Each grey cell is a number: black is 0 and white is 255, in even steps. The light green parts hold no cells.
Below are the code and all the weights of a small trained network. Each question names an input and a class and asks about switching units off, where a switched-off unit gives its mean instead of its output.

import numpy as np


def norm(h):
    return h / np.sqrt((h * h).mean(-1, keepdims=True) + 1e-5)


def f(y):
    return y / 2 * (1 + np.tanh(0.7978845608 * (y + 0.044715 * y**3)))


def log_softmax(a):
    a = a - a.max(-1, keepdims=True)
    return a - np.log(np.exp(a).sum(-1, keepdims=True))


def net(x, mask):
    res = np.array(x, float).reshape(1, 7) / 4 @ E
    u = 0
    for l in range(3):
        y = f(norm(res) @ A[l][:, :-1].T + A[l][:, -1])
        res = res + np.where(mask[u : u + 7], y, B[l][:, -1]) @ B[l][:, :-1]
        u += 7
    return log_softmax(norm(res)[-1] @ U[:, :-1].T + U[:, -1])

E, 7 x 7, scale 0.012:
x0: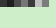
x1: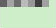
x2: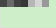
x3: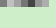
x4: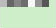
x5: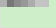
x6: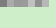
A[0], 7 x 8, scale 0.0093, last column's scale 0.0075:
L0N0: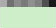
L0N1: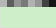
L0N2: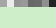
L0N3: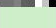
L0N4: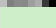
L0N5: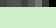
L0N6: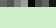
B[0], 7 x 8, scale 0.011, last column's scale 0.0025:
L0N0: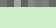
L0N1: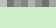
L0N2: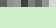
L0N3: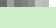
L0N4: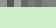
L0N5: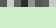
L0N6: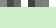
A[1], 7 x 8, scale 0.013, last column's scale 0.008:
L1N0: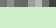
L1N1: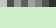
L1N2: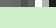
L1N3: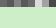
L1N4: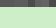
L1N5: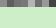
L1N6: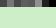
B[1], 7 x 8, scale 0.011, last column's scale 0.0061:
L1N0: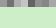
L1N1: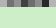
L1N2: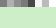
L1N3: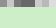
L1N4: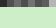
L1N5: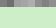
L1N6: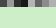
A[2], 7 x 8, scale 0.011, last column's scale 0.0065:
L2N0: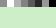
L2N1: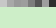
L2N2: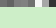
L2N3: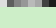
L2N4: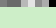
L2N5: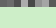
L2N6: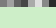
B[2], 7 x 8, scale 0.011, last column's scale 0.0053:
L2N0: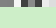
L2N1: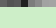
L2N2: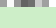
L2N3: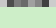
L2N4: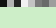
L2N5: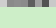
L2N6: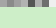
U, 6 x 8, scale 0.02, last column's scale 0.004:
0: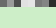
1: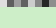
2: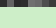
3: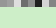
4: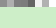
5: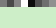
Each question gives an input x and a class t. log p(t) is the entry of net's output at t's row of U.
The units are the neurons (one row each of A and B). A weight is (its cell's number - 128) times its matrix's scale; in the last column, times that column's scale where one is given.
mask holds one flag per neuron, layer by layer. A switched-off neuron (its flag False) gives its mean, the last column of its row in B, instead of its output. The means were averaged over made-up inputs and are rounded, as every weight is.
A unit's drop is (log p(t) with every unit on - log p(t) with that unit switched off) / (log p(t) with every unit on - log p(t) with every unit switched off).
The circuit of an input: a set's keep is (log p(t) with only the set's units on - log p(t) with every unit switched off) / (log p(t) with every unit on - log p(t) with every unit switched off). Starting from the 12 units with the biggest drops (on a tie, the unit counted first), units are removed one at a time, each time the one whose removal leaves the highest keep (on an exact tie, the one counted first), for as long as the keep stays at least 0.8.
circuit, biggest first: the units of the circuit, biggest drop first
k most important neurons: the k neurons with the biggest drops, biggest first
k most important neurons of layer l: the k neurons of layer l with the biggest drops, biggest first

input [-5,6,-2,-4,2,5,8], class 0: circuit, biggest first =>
(L2N4)
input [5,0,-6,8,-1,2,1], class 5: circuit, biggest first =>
(L0N6; L1N2)
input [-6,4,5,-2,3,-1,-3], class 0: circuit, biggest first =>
(L2N4; L1N5)
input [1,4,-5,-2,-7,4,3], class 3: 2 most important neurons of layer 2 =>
(L2N0; L2N6)
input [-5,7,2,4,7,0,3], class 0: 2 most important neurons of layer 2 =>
(L2N4; L2N2)
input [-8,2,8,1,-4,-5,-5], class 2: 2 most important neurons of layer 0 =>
(L0N3; L0N1)
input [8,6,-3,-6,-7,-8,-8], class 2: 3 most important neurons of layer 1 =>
(L1N6; L1N4; L1N0)
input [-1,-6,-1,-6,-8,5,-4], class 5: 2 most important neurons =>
(L0N6; L1N2)
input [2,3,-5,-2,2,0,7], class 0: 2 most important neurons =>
(L2N4; L1N3)
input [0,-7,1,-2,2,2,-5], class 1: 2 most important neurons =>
(L1N1; L0N1)
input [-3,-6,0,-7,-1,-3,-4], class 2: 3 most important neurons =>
(L0N5; L1N6; L1N4)
